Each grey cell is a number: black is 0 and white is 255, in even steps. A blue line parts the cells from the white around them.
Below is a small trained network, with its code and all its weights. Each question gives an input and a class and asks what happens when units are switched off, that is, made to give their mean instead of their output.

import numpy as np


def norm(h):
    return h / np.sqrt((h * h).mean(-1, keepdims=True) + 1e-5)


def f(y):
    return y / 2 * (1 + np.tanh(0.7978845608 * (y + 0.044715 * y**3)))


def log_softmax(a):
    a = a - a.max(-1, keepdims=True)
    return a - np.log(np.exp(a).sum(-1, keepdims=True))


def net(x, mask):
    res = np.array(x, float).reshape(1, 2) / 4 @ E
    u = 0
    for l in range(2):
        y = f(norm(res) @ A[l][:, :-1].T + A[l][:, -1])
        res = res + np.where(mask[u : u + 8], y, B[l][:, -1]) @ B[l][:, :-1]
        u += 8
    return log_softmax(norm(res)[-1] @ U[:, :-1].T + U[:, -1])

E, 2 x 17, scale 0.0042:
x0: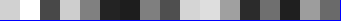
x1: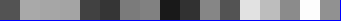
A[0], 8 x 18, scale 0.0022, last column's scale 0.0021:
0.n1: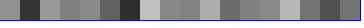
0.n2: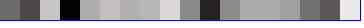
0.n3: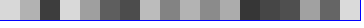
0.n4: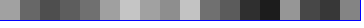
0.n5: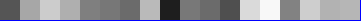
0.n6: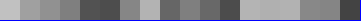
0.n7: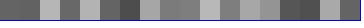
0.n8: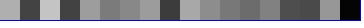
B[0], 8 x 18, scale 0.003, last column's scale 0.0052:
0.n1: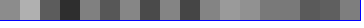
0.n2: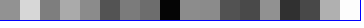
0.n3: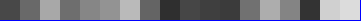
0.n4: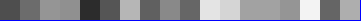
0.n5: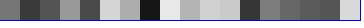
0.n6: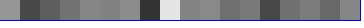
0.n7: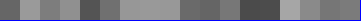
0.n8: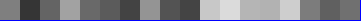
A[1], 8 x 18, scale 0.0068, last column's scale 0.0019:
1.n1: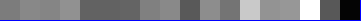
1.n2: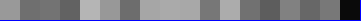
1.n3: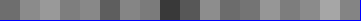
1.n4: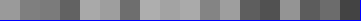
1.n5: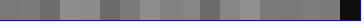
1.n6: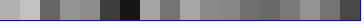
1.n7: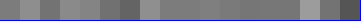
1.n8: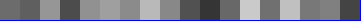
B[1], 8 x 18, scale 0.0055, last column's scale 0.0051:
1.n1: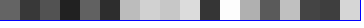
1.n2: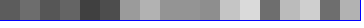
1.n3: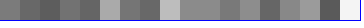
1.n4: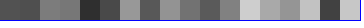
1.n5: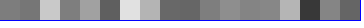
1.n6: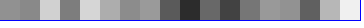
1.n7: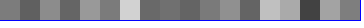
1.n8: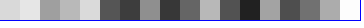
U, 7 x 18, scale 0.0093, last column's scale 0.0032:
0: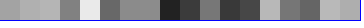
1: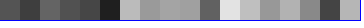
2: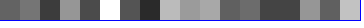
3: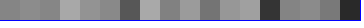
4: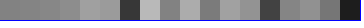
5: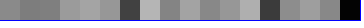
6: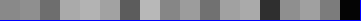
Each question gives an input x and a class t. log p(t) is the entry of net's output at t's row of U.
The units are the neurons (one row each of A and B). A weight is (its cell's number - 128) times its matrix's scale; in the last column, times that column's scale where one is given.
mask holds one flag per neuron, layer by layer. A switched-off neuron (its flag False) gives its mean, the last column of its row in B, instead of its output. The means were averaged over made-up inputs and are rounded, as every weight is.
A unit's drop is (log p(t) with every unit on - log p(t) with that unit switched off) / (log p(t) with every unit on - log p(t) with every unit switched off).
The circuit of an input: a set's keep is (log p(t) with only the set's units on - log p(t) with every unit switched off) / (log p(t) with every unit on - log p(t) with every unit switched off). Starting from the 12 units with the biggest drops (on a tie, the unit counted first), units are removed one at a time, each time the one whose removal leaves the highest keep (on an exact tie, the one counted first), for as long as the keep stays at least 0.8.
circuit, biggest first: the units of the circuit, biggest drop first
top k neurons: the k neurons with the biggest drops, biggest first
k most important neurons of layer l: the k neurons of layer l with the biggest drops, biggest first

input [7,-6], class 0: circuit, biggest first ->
(1.n6)
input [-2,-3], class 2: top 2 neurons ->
(0.n2; 0.n4)
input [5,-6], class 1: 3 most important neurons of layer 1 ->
(1.n4; 1.n2; 1.n8)
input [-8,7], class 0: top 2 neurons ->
(1.n8; 0.n4)
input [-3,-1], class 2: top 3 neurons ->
(0.n2; 1.n3; 1.n6)
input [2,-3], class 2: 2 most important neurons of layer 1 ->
(1.n1; 1.n8)
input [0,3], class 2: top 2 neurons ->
(0.n5; 0.n4)
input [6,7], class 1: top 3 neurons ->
(1.n1; 0.n2; 1.n8)
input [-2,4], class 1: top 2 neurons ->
(0.n3; 1.n1)
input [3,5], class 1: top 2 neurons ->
(0.n2; 1.n1)
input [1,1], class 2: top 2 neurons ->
(1.n8; 1.n6)
